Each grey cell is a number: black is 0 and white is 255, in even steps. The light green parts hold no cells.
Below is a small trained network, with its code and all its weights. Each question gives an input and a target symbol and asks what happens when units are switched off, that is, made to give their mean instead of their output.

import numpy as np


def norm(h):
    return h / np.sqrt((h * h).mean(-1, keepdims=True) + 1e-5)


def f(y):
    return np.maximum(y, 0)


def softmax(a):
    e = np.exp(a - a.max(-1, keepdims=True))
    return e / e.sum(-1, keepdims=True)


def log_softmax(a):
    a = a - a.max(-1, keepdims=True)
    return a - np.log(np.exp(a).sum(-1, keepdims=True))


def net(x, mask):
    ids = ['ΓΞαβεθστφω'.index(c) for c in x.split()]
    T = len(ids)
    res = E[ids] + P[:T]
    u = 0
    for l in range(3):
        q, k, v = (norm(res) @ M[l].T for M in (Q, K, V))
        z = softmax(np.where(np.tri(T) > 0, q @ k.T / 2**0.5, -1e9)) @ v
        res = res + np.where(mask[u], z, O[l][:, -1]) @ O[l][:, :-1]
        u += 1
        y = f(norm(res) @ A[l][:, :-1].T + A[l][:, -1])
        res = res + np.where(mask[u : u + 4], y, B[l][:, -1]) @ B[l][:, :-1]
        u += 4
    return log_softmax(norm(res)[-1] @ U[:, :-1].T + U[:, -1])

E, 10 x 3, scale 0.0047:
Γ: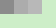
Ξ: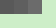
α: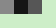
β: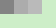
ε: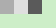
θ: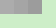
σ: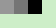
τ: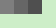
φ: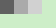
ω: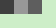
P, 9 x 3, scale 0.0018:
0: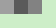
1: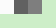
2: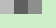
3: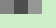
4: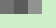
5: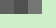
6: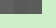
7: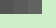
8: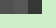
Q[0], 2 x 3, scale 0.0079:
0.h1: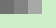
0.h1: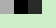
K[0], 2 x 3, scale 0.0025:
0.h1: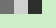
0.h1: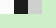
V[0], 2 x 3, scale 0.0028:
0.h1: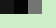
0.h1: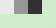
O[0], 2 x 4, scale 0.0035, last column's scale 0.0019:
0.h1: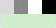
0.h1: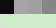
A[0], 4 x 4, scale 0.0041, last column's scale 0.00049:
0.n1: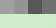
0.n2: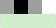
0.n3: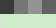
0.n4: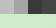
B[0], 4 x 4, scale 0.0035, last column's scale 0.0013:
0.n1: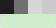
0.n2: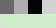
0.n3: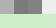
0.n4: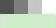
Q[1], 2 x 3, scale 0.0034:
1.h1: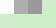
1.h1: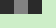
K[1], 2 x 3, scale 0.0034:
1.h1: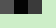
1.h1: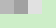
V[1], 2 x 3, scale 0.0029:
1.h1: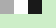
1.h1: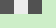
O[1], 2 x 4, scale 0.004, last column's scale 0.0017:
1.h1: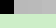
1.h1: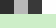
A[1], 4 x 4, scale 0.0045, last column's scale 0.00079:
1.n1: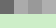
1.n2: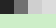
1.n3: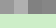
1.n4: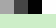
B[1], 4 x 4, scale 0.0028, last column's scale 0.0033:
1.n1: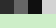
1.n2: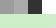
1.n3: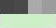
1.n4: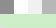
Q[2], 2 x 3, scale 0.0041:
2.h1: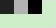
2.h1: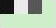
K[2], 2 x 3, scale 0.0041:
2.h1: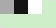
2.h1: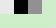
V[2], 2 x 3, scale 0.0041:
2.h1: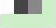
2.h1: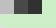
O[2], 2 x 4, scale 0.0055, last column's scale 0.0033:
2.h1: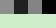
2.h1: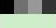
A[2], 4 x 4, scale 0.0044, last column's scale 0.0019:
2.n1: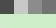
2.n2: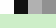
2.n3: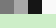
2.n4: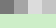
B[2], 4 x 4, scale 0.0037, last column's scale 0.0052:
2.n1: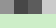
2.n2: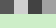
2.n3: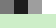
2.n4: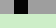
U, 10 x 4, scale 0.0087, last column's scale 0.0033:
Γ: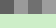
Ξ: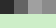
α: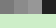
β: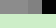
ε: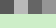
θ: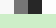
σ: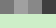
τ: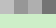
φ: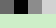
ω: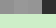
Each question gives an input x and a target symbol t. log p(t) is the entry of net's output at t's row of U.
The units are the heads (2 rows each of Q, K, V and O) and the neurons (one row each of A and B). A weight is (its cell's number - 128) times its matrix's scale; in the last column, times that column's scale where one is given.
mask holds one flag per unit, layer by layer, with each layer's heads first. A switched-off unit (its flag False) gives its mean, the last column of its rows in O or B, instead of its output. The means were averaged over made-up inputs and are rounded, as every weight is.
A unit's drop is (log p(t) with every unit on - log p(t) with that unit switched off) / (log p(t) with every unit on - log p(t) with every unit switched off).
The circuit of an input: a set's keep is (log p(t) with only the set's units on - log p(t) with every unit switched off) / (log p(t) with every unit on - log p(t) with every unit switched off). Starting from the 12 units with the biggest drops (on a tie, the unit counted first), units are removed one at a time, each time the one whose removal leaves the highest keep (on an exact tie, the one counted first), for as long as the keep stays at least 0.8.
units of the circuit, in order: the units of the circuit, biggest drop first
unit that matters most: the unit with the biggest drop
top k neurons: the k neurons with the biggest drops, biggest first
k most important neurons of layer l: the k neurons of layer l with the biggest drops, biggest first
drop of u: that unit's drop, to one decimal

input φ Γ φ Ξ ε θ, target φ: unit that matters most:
1.h1
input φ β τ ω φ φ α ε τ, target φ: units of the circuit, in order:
[1.h1; 2.h1; 0.h1; 1.n4]
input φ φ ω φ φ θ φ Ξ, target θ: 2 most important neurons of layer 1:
[1.n1; 1.n4]
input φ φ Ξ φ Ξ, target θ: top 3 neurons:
[1.n1; 1.n4; 1.n2]
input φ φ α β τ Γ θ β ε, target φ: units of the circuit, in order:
[1.h1; 2.h1; 0.h1; 2.n3]
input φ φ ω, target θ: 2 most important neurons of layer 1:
[1.n1; 1.n2]
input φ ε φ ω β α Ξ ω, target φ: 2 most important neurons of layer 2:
[2.n3; 2.n2]
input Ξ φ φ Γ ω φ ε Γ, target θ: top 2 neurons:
[0.n2; 1.n4]
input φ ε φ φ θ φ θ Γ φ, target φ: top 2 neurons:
[1.n4; 2.n3]
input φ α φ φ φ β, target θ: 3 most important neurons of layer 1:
[1.n1; 1.n2; 1.n4]
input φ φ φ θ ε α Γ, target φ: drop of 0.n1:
0.0
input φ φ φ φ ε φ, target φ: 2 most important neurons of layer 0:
[0.n4; 0.n1]
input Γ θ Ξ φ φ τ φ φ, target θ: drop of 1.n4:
0.1
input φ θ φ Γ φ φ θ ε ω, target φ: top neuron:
[0.n2]
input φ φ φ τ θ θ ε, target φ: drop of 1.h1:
1.0
